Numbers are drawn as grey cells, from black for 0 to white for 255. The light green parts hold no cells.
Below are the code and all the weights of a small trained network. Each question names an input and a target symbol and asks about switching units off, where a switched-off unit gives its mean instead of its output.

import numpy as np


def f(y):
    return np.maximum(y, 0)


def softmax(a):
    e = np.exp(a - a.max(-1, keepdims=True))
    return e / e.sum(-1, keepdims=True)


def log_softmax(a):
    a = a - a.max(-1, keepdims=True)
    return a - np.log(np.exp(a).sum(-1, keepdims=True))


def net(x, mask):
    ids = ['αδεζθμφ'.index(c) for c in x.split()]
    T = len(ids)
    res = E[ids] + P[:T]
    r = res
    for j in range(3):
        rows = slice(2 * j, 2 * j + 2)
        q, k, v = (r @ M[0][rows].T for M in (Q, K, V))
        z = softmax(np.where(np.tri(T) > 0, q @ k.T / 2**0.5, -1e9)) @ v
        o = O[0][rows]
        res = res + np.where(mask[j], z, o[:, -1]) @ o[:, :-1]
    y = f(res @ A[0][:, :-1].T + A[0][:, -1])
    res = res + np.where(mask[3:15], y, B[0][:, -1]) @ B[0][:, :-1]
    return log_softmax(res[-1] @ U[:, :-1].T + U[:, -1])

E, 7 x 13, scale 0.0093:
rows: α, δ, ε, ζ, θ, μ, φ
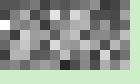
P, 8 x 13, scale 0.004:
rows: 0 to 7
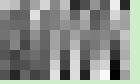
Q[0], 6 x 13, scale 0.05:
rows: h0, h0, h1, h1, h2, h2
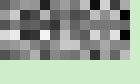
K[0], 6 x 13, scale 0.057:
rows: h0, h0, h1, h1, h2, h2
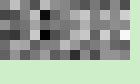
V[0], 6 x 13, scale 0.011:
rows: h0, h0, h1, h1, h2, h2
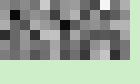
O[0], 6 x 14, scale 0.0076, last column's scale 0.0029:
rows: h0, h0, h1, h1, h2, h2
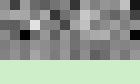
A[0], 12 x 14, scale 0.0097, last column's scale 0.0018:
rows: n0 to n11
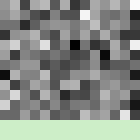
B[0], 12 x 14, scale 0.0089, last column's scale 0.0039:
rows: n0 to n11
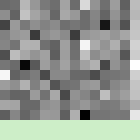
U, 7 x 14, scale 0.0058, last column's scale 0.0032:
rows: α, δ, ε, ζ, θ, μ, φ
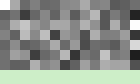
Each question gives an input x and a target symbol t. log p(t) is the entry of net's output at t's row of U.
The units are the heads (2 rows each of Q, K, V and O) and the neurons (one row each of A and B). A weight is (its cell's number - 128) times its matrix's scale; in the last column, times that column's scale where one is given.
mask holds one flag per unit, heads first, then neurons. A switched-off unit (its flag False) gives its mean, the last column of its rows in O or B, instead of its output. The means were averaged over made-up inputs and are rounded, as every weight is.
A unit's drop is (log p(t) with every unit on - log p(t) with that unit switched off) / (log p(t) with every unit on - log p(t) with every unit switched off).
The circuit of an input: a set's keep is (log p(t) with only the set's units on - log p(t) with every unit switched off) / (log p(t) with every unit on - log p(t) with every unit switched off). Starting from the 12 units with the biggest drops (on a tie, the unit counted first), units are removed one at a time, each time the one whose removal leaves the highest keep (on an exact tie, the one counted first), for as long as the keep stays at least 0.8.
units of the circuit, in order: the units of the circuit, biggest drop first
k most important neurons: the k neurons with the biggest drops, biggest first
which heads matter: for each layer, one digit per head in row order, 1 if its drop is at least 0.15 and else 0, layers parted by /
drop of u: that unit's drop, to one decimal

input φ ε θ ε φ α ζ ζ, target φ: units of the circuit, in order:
(h1)
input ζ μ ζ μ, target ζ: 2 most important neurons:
(n1; n11)
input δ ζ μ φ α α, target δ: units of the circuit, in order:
(h1; n2)
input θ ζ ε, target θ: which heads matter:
101
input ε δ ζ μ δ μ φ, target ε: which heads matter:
011
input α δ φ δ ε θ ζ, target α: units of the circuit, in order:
(h0; n7; n11)
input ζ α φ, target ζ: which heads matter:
100
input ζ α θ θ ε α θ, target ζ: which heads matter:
100
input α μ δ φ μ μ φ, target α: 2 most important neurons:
(n7; n11)
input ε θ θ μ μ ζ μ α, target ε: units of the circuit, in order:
(h1; n5)
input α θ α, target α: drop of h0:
1.2
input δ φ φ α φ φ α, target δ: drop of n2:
0.3
